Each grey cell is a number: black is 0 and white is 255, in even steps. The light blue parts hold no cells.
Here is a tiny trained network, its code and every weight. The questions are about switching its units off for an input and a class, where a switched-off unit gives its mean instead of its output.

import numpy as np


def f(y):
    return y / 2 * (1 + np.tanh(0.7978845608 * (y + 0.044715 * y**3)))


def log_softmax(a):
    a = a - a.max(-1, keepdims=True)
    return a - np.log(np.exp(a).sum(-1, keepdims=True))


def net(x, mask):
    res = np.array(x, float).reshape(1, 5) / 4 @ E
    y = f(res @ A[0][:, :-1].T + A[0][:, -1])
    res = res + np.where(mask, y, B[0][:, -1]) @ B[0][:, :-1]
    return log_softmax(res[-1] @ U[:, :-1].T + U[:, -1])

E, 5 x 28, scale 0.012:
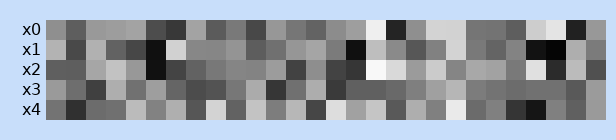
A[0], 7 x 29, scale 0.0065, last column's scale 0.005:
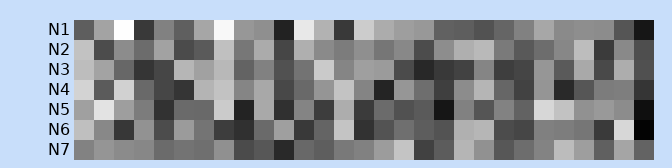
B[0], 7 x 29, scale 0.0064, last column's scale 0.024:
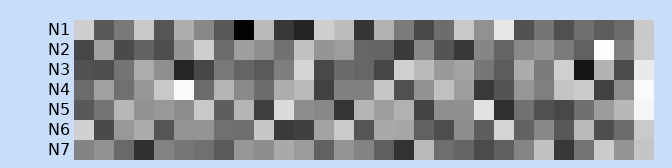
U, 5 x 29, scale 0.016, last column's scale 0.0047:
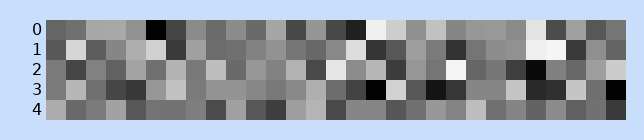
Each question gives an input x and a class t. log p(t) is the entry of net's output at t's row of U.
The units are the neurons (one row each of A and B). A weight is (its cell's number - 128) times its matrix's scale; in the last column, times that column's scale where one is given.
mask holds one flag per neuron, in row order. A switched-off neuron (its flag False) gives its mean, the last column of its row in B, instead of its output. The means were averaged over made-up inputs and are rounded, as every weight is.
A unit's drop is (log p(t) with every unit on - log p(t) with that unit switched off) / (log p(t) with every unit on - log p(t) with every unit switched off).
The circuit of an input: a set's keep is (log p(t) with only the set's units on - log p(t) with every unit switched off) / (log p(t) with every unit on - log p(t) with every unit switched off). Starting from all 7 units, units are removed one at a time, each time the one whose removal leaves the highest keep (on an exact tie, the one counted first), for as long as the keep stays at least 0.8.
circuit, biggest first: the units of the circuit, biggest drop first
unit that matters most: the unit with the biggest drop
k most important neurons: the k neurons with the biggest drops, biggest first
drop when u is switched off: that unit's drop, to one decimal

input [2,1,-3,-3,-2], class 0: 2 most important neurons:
(N3 N6)
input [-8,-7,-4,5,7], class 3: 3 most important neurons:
(N4 N5 N3)
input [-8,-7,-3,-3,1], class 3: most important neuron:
(N4)
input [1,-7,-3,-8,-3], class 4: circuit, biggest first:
(N1 N4)
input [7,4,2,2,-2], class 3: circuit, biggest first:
(N2 N7)
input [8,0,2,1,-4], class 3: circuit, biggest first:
(N7 N2)
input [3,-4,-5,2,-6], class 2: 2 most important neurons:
(N5 N4)
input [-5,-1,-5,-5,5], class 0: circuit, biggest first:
(N3 N5 N2)
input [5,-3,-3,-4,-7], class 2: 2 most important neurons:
(N5 N4)
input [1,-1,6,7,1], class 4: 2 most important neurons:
(N3 N6)
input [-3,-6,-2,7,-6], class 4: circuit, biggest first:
(N4 N6)
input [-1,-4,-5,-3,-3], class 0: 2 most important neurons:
(N3 N4)
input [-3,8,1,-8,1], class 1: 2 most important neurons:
(N4 N6)
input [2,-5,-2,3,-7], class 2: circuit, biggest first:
(N5 N4)
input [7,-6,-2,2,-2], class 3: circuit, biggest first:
(N7 N4 N2)
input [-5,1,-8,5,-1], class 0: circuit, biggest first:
(N3)
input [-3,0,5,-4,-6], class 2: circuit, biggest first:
(N5 N3)
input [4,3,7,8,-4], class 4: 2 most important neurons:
(N6 N3)
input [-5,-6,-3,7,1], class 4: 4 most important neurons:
(N4 N6 N2 N7)
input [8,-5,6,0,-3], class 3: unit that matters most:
N7
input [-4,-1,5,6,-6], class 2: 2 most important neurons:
(N5 N3)
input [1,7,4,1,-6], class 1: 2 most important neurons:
(N4 N3)
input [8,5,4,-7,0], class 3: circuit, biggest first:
(N2 N7)
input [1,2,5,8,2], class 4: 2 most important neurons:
(N3 N6)
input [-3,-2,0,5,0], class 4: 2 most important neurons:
(N4 N2)
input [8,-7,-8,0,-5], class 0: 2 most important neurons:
(N3 N4)
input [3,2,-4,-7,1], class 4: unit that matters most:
N1
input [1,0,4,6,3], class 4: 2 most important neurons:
(N3 N5)
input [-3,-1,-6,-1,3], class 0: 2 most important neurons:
(N3 N5)
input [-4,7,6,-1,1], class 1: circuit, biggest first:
(N4 N3)
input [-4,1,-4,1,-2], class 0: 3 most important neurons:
(N3 N2 N7)
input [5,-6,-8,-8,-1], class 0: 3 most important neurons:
(N3 N4 N6)
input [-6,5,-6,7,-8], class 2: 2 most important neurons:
(N5 N1)
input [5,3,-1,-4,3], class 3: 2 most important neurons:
(N2 N5)
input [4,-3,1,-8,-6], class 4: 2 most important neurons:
(N1 N4)
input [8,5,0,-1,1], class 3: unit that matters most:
N2
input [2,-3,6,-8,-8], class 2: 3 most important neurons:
(N5 N3 N6)
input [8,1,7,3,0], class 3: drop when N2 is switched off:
0.3
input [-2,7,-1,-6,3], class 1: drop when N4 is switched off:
0.8
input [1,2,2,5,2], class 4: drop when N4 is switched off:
0.0
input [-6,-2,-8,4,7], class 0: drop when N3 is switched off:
0.7
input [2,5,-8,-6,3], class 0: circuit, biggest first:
(N3)
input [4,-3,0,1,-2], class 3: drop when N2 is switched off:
0.1
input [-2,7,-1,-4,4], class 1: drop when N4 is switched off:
0.6
